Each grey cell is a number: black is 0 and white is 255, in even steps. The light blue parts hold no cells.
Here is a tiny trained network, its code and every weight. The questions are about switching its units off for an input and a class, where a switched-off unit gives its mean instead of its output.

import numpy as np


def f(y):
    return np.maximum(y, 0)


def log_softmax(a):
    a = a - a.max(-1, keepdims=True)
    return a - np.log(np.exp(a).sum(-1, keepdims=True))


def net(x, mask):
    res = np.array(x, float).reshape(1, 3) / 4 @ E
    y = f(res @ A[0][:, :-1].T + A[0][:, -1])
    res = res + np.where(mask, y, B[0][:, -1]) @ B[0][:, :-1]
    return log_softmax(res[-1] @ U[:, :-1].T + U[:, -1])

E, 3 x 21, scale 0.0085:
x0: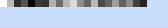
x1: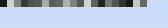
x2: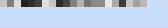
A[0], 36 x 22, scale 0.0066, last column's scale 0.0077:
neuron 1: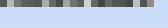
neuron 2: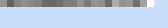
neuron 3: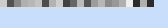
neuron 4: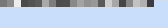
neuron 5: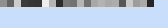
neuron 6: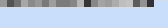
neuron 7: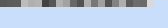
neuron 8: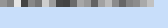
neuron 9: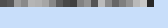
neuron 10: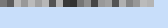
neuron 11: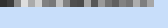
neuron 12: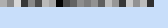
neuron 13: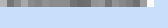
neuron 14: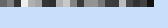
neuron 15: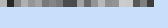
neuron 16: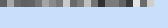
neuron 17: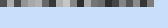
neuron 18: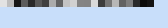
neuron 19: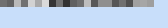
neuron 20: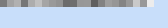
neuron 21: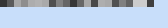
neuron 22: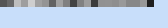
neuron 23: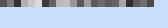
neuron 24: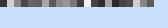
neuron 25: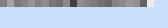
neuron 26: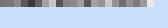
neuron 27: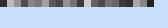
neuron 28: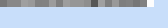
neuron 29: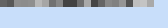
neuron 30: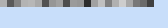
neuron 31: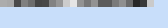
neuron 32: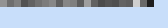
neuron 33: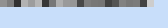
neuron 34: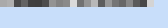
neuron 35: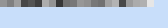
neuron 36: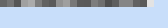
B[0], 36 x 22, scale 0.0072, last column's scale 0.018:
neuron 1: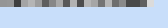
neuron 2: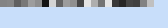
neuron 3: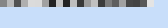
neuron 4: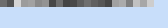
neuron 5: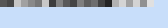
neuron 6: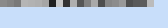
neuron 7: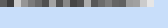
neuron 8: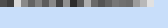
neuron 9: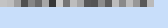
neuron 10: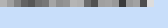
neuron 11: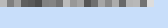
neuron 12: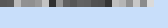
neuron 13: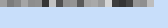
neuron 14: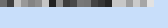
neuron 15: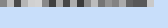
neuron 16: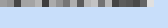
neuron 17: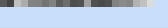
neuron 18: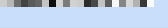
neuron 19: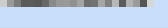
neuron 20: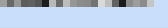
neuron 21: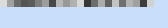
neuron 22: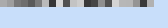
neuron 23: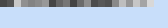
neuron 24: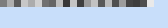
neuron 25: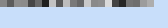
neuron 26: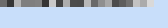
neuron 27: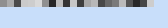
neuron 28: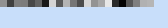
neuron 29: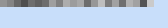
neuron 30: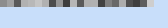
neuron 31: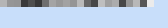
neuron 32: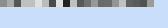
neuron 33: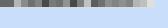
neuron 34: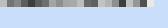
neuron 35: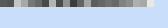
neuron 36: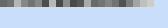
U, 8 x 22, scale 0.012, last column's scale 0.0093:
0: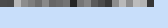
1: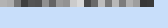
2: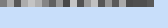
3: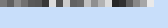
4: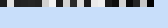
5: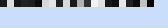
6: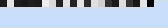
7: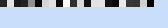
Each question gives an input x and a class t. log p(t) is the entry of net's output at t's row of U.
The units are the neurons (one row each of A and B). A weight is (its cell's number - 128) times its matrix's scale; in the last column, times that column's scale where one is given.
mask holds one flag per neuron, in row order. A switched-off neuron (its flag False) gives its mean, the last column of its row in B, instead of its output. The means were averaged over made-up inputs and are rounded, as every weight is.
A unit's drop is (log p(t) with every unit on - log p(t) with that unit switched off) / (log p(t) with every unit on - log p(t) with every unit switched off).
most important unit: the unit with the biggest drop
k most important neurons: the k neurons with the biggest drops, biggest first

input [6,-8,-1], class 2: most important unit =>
neuron 3
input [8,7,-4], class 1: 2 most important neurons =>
(neuron 18; neuron 31)
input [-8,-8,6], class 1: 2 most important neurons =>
(neuron 10; neuron 9)
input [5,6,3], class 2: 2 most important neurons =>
(neuron 24; neuron 1)
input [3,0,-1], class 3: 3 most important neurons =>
(neuron 21; neuron 22; neuron 9)
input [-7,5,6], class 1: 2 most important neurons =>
(neuron 21; neuron 19)
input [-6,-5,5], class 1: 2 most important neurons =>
(neuron 10; neuron 9)
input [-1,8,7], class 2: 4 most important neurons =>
(neuron 24; neuron 27; neuron 1; neuron 16)
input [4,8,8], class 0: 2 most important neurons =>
(neuron 5; neuron 35)
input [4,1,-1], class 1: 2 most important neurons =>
(neuron 18; neuron 8)
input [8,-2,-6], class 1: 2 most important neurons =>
(neuron 18; neuron 31)
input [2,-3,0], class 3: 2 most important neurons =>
(neuron 27; neuron 24)
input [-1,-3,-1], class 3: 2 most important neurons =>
(neuron 27; neuron 24)
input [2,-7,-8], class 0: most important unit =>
neuron 14
